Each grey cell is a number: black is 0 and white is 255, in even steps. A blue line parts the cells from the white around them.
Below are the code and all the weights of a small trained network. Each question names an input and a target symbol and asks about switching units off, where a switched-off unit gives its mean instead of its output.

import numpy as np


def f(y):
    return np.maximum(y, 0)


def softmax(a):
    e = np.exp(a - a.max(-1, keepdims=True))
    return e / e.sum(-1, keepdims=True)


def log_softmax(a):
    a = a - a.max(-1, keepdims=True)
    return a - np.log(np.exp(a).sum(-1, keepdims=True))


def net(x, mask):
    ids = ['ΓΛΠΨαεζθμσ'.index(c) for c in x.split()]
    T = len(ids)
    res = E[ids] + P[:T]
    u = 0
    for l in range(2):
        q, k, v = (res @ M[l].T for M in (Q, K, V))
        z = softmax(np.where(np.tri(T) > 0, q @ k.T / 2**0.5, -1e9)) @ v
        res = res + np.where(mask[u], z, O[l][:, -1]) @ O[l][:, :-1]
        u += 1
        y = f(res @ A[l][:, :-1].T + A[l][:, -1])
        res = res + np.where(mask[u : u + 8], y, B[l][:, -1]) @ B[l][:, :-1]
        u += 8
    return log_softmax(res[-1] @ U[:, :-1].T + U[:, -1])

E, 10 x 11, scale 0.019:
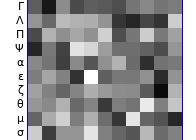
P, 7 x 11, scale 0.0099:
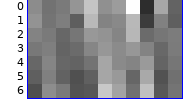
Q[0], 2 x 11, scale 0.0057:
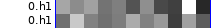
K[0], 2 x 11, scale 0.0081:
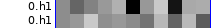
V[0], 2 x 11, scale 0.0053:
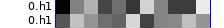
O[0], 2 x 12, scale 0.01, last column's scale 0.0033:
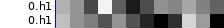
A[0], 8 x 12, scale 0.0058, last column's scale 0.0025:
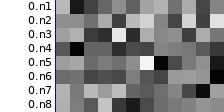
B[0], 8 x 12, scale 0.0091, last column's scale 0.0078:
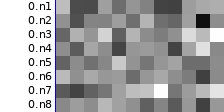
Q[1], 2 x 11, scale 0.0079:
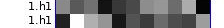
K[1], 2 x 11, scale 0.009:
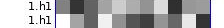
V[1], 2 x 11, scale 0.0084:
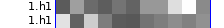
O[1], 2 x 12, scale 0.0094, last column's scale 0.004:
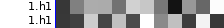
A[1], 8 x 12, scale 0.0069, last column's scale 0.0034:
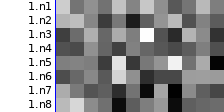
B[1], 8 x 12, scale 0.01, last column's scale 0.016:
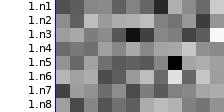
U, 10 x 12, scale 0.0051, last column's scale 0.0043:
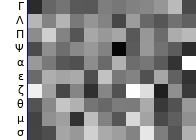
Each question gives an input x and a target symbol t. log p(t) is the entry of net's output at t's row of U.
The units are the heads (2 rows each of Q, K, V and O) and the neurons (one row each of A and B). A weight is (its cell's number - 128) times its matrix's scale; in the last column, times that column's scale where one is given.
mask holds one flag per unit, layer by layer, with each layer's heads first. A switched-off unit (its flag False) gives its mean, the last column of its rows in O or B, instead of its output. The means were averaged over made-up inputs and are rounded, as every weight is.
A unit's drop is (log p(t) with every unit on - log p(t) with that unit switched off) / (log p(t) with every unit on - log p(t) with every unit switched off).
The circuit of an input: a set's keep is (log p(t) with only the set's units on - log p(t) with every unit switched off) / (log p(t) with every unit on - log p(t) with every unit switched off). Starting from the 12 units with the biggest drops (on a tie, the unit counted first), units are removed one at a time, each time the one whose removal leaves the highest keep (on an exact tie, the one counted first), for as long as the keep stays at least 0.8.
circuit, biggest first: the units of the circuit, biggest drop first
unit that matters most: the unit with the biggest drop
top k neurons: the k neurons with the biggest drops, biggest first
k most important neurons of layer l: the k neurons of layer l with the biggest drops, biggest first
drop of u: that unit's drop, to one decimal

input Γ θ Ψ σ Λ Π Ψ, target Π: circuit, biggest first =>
(0.h1, 1.n6)
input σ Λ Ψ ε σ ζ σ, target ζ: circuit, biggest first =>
(1.h1)
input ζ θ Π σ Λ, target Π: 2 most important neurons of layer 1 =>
(1.n6, 1.n3)
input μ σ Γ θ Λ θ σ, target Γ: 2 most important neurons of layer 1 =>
(1.n5, 1.n3)
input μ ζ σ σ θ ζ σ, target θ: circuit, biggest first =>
(1.h1, 1.n3, 0.h1)
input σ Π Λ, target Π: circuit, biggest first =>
(1.n6, 0.h1)
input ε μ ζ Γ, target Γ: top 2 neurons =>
(1.n7, 0.n4)
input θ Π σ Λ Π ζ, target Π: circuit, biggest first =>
(0.h1, 1.n6)
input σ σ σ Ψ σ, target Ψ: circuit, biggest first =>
(1.h1, 1.n7)
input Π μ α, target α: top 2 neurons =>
(0.n2, 1.n8)
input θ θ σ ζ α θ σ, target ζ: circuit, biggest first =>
(0.h1, 1.h1, 0.n8)
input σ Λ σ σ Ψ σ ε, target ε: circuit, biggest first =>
(1.h1, 0.n3)
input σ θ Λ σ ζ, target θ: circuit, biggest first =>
(1.h1, 1.n3, 1.n1)
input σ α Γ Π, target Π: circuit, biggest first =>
(0.h1, 1.n6)
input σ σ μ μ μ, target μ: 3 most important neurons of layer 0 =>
(0.n3, 0.n7, 0.n1)
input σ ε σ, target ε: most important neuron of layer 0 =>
(0.n1)
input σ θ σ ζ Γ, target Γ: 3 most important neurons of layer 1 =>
(1.n7, 1.n3, 1.n4)
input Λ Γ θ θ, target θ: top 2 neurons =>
(1.n3, 0.n7)
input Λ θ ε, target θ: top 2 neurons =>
(1.n3, 0.n3)
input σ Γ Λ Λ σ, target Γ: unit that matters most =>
1.n5
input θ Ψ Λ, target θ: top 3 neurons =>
(1.n3, 0.n7, 1.n1)
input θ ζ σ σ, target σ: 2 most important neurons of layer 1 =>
(1.n3, 1.n5)
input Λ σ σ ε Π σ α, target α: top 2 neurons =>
(0.n2, 0.n3)
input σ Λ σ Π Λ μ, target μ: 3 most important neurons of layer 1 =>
(1.n7, 1.n1, 1.n3)
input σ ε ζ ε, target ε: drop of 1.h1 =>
0.5
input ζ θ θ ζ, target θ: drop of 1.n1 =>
0.1
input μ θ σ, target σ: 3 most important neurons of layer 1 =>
(1.n3, 1.n5, 1.n1)
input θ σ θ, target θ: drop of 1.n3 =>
0.5
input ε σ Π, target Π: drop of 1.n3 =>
0.1
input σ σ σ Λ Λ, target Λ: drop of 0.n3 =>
0.5
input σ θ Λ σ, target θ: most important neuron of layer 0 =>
(0.n1)
